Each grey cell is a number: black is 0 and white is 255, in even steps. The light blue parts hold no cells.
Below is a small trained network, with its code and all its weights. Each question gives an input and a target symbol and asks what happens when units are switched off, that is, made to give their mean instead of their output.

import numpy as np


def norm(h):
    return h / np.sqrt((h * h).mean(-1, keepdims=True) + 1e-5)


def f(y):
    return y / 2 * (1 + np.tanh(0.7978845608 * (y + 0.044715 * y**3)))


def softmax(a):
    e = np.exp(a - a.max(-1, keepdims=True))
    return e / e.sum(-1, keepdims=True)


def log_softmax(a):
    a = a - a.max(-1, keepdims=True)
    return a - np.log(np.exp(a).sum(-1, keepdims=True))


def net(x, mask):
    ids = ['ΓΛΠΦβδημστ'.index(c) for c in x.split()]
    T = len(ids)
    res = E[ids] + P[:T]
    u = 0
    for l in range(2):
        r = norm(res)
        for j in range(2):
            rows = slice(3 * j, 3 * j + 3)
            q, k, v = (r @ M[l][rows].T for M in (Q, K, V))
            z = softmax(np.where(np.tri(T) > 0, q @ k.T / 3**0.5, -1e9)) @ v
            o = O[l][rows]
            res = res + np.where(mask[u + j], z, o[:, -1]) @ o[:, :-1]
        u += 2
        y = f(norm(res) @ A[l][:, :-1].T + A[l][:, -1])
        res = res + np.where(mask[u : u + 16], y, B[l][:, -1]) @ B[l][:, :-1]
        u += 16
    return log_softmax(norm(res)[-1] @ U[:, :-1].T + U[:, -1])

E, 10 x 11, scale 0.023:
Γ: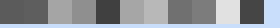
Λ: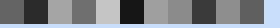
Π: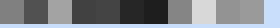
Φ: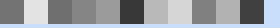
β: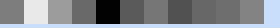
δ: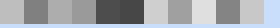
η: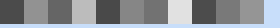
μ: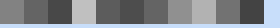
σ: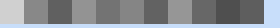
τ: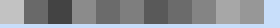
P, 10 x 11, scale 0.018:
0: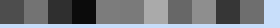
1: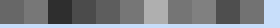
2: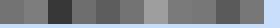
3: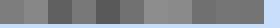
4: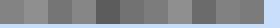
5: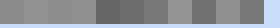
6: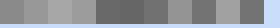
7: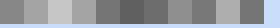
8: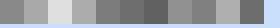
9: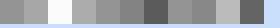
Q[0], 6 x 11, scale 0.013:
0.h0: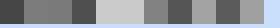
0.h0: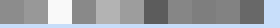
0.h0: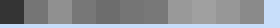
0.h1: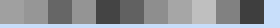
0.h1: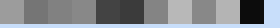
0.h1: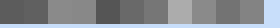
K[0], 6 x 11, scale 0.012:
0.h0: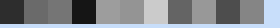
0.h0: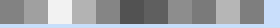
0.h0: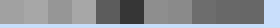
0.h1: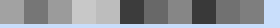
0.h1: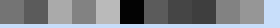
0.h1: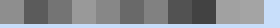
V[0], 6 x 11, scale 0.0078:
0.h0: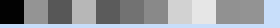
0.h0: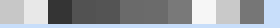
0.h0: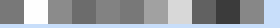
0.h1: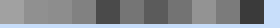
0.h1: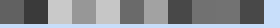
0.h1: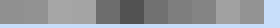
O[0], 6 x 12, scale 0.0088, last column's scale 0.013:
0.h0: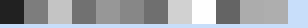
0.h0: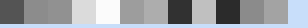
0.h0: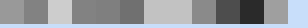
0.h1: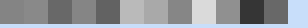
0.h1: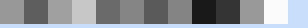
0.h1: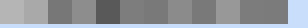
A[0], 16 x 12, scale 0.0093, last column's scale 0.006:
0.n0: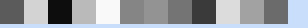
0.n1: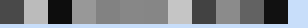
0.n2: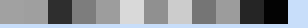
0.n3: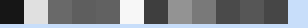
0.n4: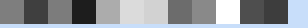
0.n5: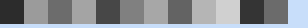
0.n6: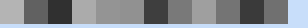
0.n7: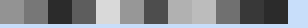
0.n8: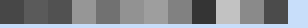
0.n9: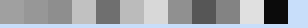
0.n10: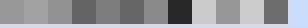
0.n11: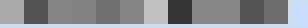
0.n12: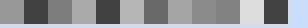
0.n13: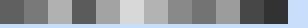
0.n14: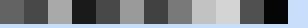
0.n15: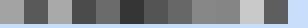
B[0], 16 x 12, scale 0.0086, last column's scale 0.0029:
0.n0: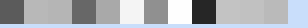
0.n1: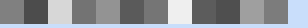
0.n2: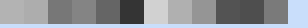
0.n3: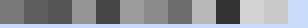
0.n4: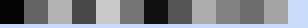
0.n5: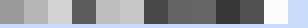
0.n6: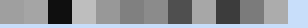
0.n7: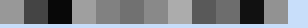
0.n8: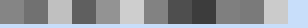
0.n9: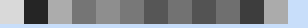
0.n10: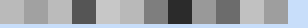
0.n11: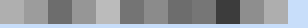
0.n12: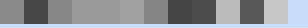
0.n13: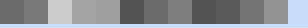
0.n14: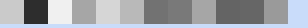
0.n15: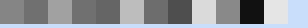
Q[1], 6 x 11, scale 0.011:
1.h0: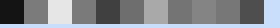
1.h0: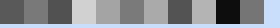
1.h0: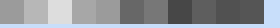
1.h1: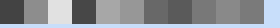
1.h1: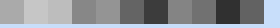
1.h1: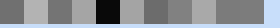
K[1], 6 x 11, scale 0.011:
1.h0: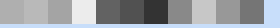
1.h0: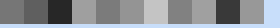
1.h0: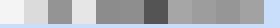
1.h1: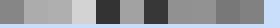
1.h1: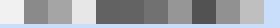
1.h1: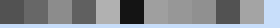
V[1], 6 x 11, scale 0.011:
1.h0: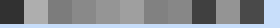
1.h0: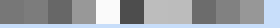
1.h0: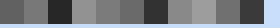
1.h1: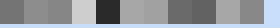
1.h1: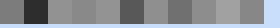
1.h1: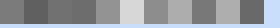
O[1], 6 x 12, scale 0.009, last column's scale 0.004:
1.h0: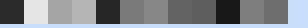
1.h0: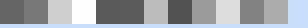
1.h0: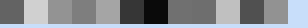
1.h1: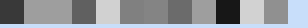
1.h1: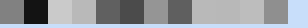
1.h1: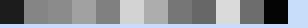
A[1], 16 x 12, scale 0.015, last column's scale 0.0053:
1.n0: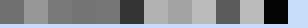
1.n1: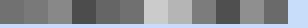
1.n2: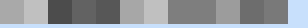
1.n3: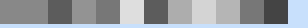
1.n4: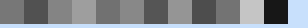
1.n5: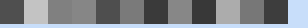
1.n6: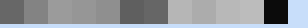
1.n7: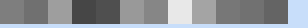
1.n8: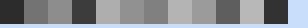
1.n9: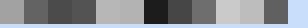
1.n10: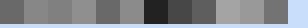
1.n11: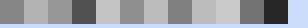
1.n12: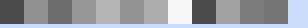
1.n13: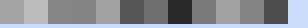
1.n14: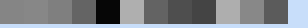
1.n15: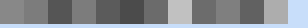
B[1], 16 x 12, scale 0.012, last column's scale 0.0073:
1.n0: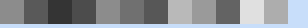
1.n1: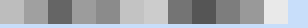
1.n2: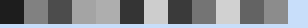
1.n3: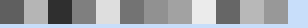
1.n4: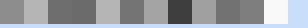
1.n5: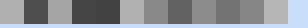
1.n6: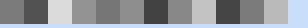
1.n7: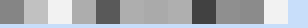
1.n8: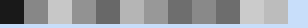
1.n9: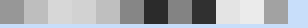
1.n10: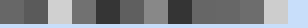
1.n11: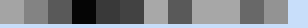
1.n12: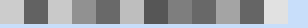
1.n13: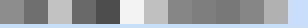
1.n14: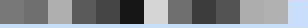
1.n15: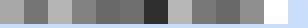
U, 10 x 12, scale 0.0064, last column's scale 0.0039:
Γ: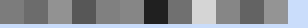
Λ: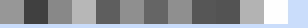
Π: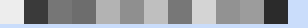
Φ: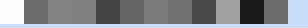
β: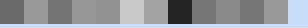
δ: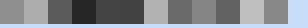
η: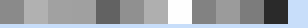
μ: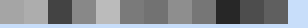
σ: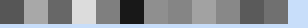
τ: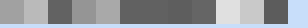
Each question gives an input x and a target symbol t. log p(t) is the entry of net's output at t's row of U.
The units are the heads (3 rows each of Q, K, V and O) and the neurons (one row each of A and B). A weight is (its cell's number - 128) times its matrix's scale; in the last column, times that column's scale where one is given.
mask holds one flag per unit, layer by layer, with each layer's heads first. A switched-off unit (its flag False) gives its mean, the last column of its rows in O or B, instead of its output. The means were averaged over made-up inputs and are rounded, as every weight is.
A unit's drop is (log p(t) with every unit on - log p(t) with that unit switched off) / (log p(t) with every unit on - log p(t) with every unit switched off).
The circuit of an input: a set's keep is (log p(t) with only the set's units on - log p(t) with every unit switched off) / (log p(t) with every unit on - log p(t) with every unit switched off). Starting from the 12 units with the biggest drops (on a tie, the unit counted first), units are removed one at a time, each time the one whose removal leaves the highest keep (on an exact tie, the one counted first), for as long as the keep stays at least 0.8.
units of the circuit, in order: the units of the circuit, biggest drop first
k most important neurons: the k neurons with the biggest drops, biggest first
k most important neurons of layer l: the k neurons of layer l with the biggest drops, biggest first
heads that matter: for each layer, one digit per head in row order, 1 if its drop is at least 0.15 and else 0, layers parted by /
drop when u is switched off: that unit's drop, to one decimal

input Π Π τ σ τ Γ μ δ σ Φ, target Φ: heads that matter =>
11 / 00
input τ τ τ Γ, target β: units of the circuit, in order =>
[0.h0 0.h1]
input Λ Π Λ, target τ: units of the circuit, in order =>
[1.h0 1.n9 0.h0]
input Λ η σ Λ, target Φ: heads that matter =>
10 / 10
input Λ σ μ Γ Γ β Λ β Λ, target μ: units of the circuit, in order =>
[1.h1 1.h0]
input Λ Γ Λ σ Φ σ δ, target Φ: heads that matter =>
10 / 00
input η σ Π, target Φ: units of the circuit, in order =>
[0.h0 1.h1]
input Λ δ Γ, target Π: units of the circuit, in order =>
[1.h0]
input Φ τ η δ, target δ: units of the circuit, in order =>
[0.h1 1.n11]
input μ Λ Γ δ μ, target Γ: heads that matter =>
10 / 10
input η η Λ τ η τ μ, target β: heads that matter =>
10 / 00
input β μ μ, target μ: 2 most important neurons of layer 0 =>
[0.n5 0.n6]
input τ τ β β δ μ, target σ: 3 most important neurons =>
[0.n7 0.n6 0.n0]
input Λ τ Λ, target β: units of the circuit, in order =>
[0.h0 0.n0 1.h1]
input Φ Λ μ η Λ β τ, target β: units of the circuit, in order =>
[0.h0 1.n15]
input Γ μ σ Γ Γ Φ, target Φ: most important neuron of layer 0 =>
[0.n6]
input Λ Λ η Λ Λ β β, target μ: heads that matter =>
10 / 01
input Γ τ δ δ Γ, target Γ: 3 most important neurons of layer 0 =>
[0.n4 0.n5 0.n13]
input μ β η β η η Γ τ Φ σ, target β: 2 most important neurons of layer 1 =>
[1.n13 1.n2]
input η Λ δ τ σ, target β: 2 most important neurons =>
[0.n0 1.n15]
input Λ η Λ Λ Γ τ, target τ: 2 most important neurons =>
[1.n9 0.n0]
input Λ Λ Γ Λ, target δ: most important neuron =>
[1.n14]
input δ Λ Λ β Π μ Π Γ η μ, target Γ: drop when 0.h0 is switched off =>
0.2
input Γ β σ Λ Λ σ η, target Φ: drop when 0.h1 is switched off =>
-0.1
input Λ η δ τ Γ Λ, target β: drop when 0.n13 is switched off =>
0.0
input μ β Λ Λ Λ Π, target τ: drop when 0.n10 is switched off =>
0.1
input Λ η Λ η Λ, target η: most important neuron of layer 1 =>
[1.n7]
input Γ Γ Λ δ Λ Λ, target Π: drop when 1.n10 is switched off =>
0.1
